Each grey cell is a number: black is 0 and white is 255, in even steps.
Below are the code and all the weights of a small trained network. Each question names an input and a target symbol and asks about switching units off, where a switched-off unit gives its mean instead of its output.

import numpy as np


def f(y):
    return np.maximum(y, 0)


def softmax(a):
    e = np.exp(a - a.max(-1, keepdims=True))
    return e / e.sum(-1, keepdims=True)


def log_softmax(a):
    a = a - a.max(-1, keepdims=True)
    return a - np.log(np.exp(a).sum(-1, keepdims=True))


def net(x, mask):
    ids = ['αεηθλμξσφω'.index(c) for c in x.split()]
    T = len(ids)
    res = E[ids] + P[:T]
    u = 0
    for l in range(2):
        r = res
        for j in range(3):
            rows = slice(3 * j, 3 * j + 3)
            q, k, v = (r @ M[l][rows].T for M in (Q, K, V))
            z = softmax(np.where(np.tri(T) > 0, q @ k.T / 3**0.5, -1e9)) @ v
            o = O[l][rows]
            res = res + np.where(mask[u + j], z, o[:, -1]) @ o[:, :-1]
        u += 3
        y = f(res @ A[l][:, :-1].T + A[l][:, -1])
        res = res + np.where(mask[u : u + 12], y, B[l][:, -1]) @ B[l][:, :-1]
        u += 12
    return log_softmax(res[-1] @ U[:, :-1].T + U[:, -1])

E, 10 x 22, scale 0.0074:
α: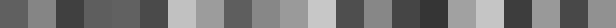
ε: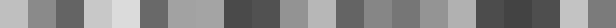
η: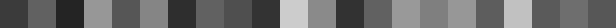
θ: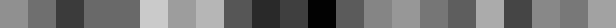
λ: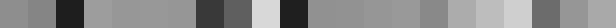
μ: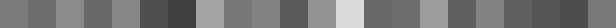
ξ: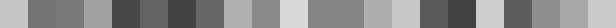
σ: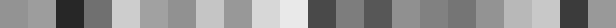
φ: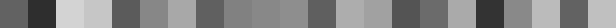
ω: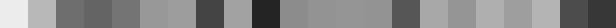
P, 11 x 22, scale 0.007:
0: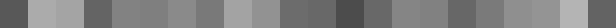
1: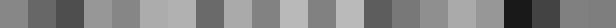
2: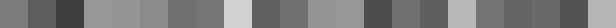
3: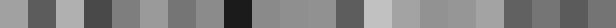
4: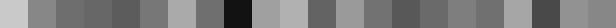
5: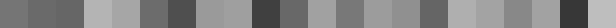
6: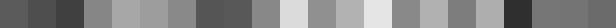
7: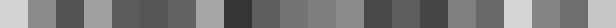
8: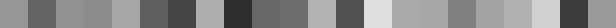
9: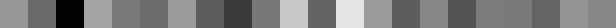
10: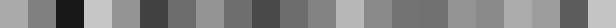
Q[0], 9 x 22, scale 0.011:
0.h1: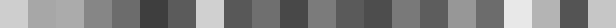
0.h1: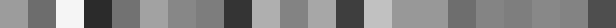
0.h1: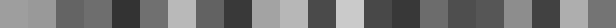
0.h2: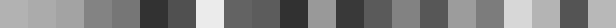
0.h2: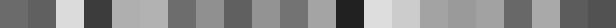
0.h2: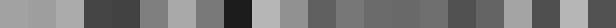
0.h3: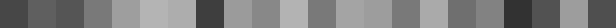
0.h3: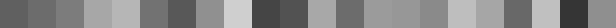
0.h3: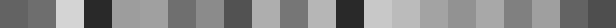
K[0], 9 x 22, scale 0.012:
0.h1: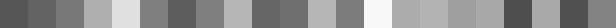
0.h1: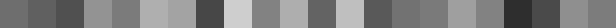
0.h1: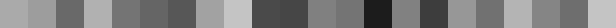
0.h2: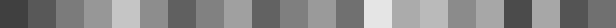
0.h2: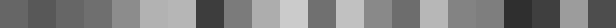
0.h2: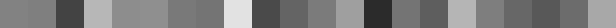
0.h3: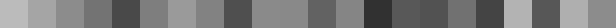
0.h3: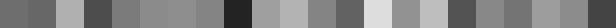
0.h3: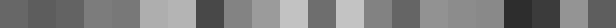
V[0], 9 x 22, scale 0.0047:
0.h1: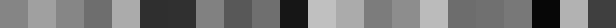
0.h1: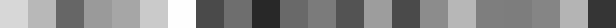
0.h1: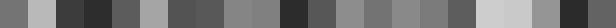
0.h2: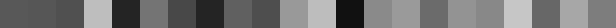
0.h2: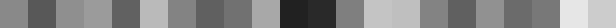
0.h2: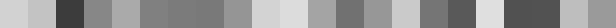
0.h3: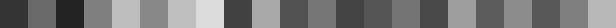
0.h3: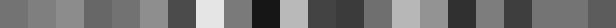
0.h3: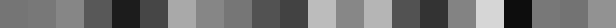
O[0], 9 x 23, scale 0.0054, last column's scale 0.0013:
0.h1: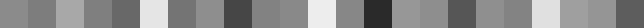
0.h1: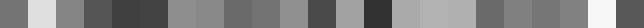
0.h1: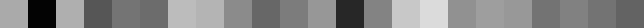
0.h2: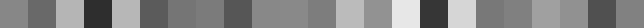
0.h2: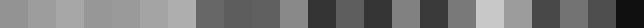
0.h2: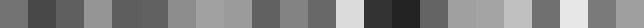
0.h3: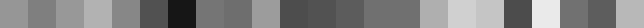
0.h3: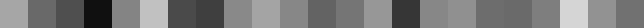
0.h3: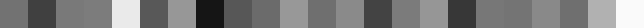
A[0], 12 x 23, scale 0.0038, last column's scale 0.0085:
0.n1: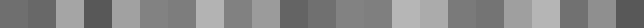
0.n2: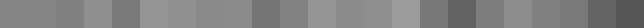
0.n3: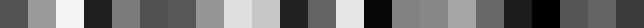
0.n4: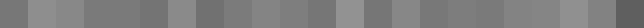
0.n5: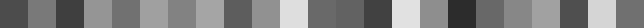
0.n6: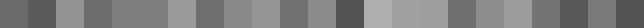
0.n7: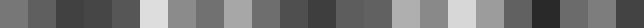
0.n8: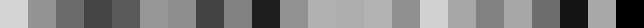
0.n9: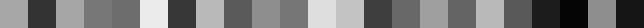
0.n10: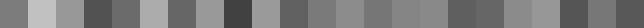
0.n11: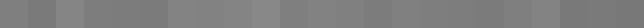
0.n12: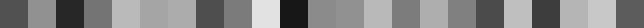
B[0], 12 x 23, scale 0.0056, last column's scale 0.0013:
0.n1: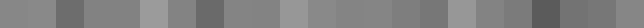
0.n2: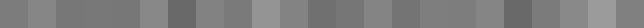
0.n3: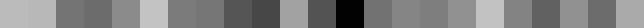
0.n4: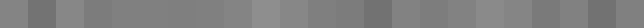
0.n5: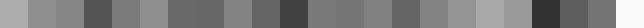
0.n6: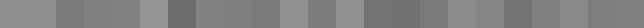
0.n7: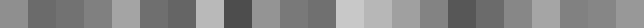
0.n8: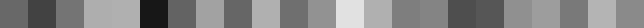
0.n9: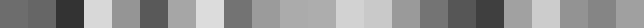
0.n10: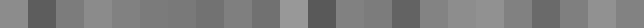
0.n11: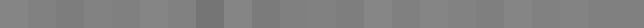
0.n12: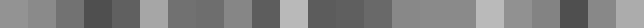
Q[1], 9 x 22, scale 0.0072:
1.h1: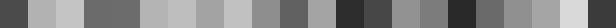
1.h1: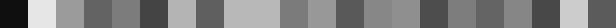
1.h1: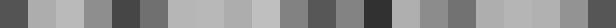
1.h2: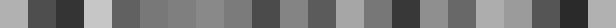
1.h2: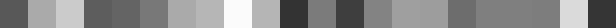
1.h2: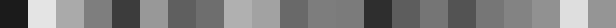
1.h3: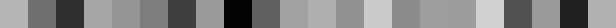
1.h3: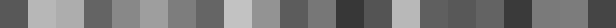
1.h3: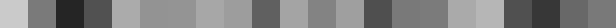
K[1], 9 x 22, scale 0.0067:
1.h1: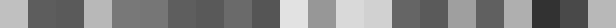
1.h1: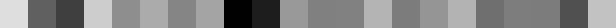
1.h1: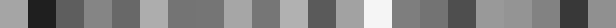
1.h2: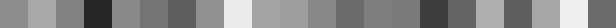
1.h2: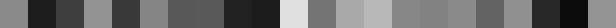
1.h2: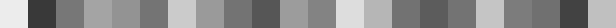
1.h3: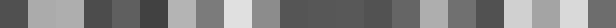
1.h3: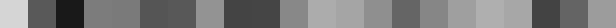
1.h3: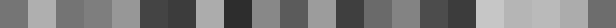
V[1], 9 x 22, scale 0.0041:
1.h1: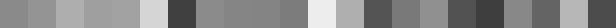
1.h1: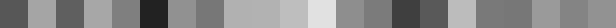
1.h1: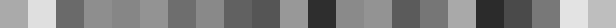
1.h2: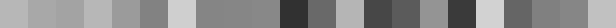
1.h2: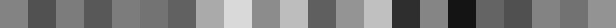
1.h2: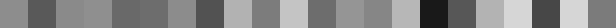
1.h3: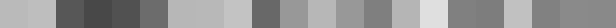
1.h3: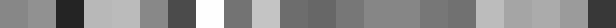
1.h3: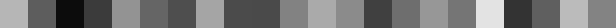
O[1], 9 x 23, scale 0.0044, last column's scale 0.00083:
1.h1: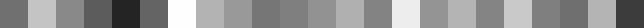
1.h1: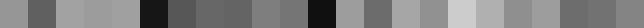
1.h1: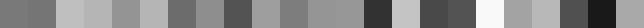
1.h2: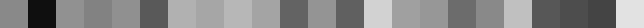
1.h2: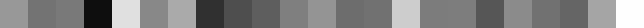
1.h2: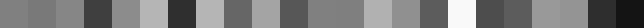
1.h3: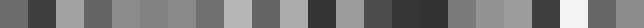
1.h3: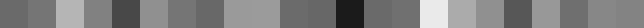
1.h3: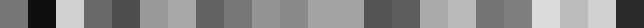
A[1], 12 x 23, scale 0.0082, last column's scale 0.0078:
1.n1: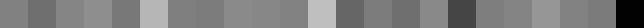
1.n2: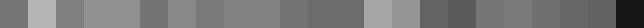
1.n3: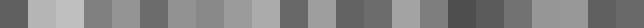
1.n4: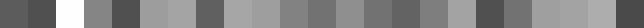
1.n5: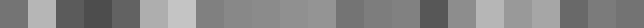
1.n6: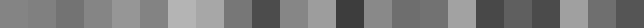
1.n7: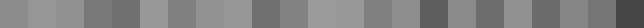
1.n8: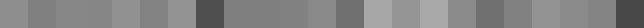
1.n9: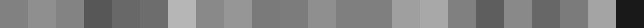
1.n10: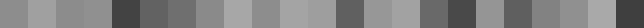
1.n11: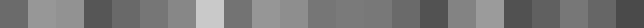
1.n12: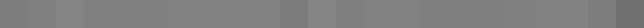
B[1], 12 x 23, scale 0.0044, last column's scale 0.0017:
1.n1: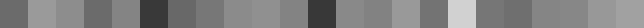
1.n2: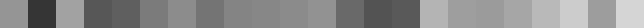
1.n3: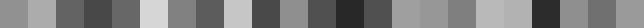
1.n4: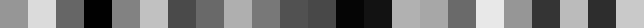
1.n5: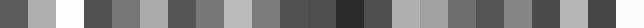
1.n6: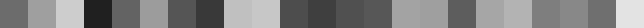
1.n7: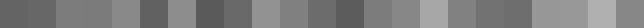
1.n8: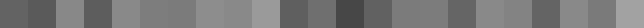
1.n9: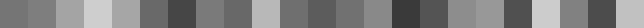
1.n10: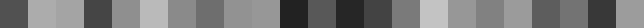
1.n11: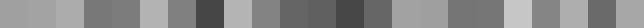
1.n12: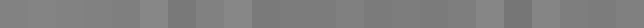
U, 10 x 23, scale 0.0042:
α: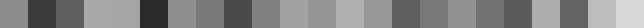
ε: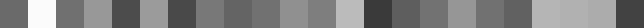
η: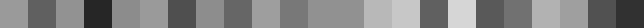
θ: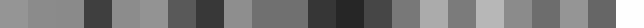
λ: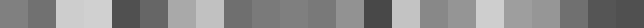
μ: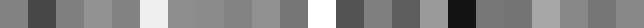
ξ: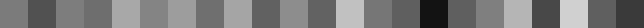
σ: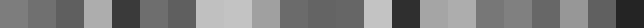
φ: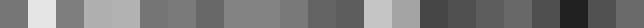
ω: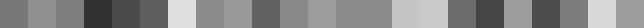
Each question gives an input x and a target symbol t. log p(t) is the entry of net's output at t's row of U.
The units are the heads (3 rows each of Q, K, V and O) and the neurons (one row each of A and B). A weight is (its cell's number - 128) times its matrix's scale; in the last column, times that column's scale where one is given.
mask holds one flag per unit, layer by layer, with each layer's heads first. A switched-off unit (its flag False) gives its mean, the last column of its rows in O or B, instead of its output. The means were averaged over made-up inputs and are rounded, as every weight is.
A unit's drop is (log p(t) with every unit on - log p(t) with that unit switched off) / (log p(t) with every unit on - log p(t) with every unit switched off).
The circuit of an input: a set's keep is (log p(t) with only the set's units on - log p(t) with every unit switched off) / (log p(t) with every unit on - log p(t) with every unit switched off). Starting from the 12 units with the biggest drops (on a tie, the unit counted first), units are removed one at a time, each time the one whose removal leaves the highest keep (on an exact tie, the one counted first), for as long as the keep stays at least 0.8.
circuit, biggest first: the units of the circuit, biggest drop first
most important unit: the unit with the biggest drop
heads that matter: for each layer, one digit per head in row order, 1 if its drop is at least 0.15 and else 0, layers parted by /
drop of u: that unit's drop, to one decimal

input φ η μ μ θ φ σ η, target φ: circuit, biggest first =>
1.h3, 0.h2
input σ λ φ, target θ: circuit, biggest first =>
1.n4, 1.h3, 0.h2
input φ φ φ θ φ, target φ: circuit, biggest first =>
1.h3, 0.h2
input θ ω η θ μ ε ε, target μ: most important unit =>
1.h1
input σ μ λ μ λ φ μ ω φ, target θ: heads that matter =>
111 / 001
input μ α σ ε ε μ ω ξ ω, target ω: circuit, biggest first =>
0.h1, 1.h1
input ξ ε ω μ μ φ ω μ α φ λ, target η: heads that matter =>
010 / 010
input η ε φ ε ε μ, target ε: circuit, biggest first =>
0.h1, 1.h2, 0.h2
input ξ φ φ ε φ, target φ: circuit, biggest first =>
0.h1, 0.h2
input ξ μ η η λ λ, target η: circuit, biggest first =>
0.h2, 1.h2
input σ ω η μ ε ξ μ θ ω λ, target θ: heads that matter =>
001 / 001
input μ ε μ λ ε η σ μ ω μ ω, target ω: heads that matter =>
101 / 100
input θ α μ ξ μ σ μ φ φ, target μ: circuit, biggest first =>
1.h1, 0.h1
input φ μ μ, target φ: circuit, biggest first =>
0.h2, 1.h3
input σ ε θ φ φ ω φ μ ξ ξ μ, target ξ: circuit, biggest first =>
0.h2, 0.h3
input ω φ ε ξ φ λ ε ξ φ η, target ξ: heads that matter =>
100 / 001
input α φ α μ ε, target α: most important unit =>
0.h3
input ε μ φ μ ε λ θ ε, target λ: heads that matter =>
101 / 100
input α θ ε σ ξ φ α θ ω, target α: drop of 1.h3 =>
0.1
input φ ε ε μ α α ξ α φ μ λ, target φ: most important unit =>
1.h3
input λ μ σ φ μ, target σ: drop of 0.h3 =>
0.2
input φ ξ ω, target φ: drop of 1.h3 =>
0.2
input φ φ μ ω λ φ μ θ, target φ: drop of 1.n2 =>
-0.3
